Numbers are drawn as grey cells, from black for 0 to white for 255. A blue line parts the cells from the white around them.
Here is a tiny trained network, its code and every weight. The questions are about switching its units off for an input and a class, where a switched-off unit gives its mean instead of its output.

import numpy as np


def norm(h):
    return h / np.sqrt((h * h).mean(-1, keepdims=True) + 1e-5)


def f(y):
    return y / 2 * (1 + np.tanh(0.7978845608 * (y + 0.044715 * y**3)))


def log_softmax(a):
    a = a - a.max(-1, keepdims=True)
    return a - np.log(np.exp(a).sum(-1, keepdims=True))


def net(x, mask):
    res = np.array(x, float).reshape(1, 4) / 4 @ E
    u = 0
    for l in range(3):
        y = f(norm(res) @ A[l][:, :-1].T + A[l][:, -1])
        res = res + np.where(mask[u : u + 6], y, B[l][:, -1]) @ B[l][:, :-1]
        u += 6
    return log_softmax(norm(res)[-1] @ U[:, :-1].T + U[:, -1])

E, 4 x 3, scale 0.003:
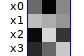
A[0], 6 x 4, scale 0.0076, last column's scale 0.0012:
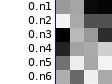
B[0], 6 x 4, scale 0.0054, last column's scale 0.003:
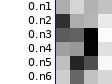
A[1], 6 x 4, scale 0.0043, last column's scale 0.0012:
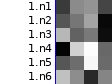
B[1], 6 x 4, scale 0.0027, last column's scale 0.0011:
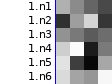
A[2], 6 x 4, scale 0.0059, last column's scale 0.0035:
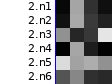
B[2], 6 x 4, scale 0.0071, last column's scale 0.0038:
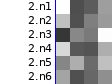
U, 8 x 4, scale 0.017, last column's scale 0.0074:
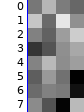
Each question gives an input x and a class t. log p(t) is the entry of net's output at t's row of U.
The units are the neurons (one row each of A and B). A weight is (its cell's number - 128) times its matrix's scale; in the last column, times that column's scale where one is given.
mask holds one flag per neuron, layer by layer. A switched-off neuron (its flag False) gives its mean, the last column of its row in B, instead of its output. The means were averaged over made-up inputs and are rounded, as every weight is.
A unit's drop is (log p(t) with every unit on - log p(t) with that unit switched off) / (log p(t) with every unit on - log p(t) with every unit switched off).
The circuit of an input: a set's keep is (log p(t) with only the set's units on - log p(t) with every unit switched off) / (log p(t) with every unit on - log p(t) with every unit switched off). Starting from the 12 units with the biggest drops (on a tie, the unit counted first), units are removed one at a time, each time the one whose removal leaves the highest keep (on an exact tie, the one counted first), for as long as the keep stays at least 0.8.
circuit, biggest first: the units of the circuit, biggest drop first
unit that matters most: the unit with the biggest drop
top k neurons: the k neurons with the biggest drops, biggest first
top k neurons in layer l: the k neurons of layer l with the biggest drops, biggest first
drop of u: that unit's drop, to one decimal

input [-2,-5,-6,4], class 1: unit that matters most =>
0.n6
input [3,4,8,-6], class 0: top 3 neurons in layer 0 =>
(0.n1 0.n3 0.n4)
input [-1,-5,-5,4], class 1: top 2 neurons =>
(0.n6 0.n3)
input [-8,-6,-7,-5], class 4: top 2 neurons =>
(0.n2 2.n5)
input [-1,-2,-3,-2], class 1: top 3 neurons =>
(0.n3 0.n6 2.n3)
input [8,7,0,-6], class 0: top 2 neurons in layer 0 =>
(0.n5 0.n2)
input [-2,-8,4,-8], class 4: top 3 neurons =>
(0.n1 0.n3 0.n4)
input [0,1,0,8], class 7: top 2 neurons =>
(0.n4 0.n3)
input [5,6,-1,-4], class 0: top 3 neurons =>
(0.n5 0.n2 2.n5)
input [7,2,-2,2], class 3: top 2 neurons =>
(0.n1 2.n1)
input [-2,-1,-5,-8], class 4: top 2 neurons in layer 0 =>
(0.n2 0.n5)
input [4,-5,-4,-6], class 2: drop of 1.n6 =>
-0.1
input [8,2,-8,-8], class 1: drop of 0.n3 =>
0.2
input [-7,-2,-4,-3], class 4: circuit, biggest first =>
(0.n2)
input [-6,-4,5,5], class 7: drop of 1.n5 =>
0.0
